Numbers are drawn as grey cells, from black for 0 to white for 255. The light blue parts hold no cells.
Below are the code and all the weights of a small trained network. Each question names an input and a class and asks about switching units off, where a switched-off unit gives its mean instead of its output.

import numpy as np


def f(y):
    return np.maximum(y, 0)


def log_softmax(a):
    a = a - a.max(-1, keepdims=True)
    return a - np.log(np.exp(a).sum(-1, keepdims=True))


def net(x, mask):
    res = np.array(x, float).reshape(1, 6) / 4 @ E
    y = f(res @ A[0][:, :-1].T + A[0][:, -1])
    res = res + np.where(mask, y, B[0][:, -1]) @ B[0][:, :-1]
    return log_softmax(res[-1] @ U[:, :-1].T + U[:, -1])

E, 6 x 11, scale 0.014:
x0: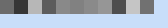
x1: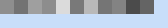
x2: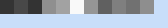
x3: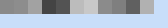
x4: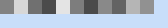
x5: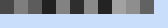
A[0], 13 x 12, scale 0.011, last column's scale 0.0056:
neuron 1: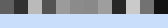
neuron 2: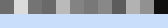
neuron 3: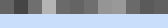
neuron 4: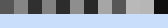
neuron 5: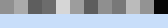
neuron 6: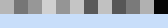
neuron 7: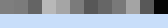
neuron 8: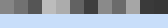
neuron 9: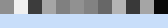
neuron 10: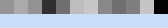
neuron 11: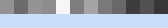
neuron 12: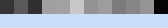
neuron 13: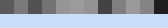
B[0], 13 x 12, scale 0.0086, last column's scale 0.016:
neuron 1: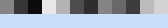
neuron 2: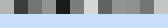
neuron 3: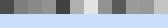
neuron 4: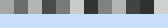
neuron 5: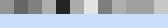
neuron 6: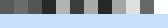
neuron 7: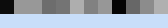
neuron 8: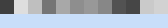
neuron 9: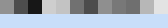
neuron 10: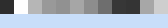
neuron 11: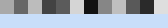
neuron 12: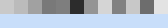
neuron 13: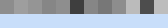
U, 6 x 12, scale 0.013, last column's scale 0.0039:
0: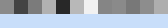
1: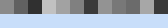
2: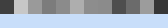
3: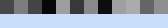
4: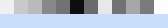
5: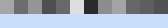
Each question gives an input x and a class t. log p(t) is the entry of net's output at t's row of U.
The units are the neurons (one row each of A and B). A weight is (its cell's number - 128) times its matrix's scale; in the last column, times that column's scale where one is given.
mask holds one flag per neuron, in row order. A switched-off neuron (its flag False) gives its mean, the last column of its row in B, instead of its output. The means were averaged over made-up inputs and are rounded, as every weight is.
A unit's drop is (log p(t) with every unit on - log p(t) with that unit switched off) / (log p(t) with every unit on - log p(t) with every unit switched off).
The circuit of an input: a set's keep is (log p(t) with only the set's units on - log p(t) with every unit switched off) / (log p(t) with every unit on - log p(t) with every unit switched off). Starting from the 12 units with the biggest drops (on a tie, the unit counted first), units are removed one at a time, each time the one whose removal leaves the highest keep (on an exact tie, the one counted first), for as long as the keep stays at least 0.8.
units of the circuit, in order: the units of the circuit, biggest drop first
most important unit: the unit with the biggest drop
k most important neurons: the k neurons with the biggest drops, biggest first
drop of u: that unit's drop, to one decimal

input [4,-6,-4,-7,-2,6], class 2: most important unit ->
neuron 6
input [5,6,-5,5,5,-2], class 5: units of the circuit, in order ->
neuron 11; neuron 12
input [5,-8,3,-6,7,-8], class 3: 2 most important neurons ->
neuron 6; neuron 11
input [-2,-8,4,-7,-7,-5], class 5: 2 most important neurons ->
neuron 4; neuron 5
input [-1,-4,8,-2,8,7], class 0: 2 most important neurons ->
neuron 5; neuron 2
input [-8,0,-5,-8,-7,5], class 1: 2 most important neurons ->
neuron 9; neuron 10
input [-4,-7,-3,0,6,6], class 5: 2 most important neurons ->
neuron 4; neuron 6
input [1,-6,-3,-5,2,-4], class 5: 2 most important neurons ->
neuron 4; neuron 10
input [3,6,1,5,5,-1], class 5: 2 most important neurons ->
neuron 11; neuron 3
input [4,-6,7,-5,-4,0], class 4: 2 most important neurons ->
neuron 12; neuron 11
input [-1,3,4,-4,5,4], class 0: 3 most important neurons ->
neuron 5; neuron 6; neuron 2
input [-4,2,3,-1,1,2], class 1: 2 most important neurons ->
neuron 6; neuron 9
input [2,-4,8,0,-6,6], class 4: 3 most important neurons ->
neuron 12; neuron 6; neuron 13
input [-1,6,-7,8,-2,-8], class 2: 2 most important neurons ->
neuron 10; neuron 12
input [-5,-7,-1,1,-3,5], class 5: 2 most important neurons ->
neuron 6; neuron 4
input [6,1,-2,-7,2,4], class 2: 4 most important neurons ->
neuron 8; neuron 9; neuron 7; neuron 6
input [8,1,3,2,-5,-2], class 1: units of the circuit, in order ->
neuron 1
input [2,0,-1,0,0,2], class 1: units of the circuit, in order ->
neuron 6; neuron 12
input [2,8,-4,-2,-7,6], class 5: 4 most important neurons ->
neuron 11; neuron 6; neuron 5; neuron 2
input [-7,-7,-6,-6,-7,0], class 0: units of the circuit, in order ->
neuron 3
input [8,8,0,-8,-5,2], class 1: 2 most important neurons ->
neuron 1; neuron 10
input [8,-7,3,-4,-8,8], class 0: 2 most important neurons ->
neuron 3; neuron 6
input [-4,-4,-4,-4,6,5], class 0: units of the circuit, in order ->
neuron 2; neuron 5
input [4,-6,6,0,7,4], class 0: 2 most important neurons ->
neuron 5; neuron 2
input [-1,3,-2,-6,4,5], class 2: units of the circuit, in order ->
neuron 6; neuron 8
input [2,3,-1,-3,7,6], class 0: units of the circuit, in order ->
neuron 5; neuron 2
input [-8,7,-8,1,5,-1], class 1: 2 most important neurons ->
neuron 9; neuron 12
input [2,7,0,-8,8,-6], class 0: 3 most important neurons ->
neuron 5; neuron 2; neuron 10
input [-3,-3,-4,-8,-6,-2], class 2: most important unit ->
neuron 8
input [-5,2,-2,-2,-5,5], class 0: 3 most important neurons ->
neuron 6; neuron 1; neuron 3
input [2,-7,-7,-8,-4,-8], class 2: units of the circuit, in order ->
neuron 8; neuron 12
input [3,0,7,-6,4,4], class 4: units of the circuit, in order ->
neuron 12; neuron 6
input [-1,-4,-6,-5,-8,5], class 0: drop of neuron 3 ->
0.6
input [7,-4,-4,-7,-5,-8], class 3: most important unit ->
neuron 6
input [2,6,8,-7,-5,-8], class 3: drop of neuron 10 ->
0.1
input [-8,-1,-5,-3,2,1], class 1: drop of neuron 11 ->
0.0
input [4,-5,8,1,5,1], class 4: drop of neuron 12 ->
0.9
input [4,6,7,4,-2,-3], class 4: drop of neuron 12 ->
0.8
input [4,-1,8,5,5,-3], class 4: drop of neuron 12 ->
1.1
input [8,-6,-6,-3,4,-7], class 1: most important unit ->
neuron 1
